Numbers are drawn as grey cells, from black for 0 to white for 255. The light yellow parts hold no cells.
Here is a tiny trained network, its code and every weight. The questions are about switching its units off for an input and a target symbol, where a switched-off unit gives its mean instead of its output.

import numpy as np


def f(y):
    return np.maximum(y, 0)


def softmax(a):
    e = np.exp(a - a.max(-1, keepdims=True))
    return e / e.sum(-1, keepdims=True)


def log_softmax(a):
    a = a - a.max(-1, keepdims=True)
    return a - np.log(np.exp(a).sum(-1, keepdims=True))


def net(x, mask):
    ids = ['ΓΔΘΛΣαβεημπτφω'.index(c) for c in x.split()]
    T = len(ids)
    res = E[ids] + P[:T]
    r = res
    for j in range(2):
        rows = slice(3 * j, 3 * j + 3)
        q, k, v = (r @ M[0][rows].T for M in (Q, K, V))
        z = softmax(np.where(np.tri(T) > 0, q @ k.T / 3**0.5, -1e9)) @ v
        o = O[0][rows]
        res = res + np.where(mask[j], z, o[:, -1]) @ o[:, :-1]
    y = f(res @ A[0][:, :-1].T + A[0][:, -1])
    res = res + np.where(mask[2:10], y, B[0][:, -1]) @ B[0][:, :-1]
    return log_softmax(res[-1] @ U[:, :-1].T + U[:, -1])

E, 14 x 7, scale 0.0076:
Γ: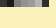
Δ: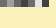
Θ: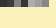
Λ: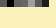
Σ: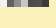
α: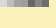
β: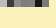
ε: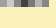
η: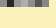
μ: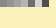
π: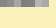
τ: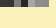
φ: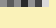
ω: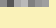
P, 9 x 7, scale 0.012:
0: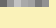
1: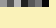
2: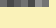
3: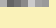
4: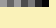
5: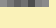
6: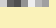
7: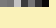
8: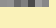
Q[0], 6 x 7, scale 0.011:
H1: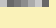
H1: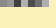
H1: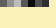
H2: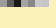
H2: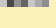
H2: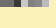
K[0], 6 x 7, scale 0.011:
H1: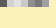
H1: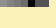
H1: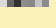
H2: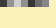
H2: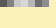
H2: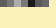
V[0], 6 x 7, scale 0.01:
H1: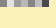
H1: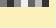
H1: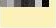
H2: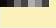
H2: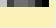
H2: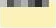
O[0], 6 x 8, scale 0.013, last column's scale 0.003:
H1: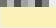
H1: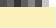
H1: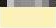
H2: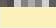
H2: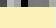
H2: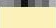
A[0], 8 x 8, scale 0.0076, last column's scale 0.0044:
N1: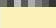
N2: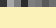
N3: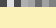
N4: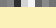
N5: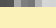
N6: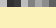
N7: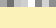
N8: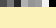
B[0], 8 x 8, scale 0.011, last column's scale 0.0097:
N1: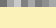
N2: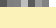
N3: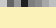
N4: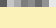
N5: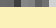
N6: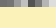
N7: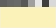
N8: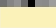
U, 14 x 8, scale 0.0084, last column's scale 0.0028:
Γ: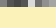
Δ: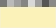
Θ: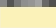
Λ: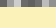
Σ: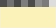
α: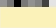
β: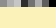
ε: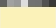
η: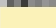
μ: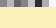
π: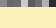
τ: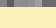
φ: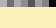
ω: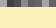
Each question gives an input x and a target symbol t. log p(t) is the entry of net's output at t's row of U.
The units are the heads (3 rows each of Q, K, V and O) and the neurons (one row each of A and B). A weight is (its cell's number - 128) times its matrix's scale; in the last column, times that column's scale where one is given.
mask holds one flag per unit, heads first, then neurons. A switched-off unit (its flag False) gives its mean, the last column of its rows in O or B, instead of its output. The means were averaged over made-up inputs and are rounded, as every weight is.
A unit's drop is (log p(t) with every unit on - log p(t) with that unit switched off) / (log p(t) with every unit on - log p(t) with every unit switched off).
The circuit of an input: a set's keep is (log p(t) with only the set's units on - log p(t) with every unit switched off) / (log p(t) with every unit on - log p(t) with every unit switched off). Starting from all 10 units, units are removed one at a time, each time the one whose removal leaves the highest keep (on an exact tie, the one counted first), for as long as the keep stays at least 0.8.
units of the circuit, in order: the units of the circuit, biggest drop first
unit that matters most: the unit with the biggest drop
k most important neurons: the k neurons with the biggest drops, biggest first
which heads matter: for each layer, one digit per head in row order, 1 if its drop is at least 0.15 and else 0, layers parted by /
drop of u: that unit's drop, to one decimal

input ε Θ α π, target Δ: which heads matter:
10
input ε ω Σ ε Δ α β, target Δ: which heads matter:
10
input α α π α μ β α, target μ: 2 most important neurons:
(N4 N7)
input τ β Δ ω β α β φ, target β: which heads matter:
11
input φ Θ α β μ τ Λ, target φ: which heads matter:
10
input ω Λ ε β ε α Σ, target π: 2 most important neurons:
(N6 N4)
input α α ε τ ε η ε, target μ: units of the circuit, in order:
(H2 H1 N4 N7)
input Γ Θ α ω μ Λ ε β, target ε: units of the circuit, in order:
(H2 H1)
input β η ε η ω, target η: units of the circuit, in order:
(H1 N2)
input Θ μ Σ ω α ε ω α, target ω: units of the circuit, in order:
(H1 H2)
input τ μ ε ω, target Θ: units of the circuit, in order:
(N7 H2)
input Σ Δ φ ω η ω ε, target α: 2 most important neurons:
(N4 N6)
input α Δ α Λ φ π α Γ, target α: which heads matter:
01
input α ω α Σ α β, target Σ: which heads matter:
11
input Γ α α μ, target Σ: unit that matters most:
N8
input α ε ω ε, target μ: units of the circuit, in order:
(H1 H2 N4 N7)
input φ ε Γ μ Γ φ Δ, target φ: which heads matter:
10
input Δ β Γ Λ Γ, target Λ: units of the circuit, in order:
(H2)
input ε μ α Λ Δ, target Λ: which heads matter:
01
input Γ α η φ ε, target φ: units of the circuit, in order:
(H1 H2)
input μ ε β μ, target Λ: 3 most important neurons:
(N4 N8 N6)
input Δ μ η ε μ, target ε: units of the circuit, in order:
(H2 H1)
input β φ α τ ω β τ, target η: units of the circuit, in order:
(H1 H2)
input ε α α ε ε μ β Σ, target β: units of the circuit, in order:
(H2)
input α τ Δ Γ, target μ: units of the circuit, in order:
(H1 N4 H2 N7)
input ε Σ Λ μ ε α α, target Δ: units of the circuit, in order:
(H1 N7 N4)
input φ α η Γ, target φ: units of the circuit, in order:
(H1)
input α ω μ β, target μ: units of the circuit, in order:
(H1 H2 N4 N7)
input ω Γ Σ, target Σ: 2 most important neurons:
(N5 N2)
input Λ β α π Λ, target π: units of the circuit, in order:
(H2 N6)
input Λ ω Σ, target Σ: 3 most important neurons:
(N2 N5 N4)
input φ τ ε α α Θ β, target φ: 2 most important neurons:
(N6 N5)
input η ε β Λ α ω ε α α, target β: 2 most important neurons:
(N6 N3)
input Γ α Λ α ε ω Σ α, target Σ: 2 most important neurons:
(N2 N3)
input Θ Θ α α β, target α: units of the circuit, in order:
(H2)
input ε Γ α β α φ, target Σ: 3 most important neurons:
(N2 N5 N4)
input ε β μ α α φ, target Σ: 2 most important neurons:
(N2 N4)
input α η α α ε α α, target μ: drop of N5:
0.0
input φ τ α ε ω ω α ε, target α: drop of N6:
0.1
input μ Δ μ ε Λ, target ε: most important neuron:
(N3)
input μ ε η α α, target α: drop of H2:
0.6
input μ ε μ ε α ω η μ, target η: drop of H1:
0.8
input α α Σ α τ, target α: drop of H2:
0.9
